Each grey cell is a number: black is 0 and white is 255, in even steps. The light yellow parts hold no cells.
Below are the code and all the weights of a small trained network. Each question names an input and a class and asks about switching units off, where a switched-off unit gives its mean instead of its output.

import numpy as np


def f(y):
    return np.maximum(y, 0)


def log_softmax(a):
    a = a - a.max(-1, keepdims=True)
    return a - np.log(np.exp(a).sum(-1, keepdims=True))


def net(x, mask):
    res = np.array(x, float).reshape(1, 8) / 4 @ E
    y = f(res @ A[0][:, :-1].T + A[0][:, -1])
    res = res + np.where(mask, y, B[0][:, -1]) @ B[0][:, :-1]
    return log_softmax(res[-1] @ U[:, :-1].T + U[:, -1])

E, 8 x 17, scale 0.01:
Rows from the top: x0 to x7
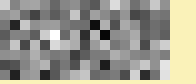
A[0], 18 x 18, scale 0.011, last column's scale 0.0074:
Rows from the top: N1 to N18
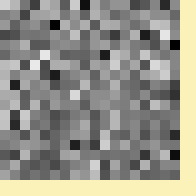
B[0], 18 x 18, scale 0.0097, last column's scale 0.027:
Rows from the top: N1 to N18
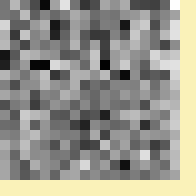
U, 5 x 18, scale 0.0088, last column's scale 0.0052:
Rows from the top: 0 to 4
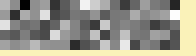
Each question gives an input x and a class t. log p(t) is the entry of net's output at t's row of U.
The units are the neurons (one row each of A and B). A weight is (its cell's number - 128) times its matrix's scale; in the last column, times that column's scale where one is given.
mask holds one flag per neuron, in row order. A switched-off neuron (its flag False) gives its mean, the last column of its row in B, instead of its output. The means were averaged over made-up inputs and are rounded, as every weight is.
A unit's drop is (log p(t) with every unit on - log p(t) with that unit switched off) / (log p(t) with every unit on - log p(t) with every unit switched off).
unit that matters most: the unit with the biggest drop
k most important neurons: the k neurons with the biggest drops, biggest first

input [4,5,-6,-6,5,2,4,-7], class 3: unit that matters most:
N7
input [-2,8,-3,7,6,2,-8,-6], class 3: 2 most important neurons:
(N7 N3)
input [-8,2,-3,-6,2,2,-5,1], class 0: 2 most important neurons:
(N1 N12)
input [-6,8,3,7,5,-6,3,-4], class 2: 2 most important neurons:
(N1 N7)
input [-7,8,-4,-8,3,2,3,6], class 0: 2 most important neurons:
(N8 N12)
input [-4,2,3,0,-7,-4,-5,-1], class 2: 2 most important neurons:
(N7 N6)
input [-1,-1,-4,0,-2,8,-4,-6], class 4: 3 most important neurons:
(N7 N6 N3)
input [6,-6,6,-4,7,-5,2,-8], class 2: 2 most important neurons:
(N15 N6)
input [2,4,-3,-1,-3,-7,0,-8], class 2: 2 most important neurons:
(N7 N1)
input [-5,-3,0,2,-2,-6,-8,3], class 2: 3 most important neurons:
(N7 N6 N12)
